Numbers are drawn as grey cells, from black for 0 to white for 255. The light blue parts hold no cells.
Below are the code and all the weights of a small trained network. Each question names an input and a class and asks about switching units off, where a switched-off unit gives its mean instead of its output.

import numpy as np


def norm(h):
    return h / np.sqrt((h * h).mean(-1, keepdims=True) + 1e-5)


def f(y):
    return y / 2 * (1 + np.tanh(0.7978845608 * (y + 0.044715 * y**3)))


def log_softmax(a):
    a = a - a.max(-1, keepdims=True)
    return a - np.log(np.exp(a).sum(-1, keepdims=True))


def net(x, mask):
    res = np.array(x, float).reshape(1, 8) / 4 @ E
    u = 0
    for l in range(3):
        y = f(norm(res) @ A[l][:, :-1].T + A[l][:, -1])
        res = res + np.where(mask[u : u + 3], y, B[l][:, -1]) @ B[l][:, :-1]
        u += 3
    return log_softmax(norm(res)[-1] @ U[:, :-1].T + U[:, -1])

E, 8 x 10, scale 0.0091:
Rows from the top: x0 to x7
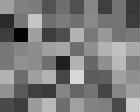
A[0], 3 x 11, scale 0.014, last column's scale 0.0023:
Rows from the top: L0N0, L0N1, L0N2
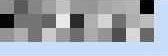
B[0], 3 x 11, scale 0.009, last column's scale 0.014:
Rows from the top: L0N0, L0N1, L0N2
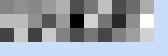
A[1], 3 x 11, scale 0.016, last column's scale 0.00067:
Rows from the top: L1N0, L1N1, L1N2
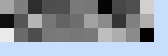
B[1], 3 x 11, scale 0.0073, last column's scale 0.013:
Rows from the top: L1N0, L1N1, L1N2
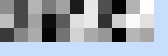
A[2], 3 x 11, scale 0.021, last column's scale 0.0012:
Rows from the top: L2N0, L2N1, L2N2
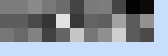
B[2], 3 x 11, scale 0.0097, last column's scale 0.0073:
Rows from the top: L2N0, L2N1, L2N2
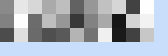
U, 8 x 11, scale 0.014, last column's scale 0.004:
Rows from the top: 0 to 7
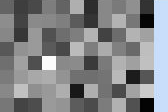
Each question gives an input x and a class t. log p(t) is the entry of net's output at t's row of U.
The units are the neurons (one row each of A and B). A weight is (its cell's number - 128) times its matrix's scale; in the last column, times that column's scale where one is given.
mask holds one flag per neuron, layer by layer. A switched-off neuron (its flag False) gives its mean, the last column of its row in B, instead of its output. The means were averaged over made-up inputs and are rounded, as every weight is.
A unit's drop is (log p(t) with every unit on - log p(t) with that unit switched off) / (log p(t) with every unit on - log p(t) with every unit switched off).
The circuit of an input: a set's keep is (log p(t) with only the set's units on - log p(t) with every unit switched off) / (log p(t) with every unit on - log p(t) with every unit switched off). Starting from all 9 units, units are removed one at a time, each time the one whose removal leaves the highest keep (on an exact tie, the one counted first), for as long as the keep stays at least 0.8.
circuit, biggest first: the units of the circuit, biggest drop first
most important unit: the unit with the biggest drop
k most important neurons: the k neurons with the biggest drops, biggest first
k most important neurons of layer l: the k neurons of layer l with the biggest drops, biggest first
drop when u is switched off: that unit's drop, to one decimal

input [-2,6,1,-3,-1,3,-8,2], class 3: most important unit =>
L2N2
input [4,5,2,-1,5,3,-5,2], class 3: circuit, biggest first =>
L0N1; L1N0
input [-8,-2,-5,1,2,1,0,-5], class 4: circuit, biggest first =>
L0N1; L1N0
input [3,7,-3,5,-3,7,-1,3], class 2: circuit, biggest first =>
L2N0; L2N1; L0N1
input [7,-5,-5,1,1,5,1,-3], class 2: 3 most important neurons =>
L1N2; L0N1; L0N2
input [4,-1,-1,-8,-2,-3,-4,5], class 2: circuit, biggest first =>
L1N1; L0N1
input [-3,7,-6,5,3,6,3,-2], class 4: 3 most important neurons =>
L1N1; L0N1; L1N0
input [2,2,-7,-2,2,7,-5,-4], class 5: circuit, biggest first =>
L0N1; L2N1; L1N0
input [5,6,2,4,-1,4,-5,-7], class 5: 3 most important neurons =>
L1N1; L2N0; L0N1
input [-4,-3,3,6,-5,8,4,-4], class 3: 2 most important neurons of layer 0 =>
L0N1; L0N2
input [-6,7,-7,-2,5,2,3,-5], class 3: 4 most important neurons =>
L0N1; L0N2; L1N0; L2N2
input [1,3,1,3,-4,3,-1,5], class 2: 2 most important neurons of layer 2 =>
L2N1; L2N0
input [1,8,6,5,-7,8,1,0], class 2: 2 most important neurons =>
L1N1; L2N0
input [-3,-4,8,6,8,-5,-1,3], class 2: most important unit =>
L0N1
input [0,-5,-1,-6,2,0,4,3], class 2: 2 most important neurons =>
L0N1; L0N2
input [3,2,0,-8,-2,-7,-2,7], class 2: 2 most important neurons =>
L1N1; L0N2
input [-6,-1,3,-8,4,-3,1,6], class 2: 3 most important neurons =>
L1N1; L2N0; L0N0
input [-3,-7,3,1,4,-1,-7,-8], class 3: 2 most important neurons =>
L0N1; L1N0
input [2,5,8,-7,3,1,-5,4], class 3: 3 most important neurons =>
L0N1; L2N2; L1N0
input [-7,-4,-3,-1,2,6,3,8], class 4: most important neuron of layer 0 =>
L0N1
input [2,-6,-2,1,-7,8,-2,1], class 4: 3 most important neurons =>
L0N1; L1N0; L0N2
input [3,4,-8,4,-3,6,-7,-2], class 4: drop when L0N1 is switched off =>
0.4
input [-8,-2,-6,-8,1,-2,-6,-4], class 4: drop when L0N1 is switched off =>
0.5
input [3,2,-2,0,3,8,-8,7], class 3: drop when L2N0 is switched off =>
0.0
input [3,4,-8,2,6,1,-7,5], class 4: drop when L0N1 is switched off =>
0.4
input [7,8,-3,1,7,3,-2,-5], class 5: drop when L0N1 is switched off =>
0.3
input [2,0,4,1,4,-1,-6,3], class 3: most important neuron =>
L2N2
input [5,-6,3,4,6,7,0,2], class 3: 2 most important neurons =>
L0N1; L1N0
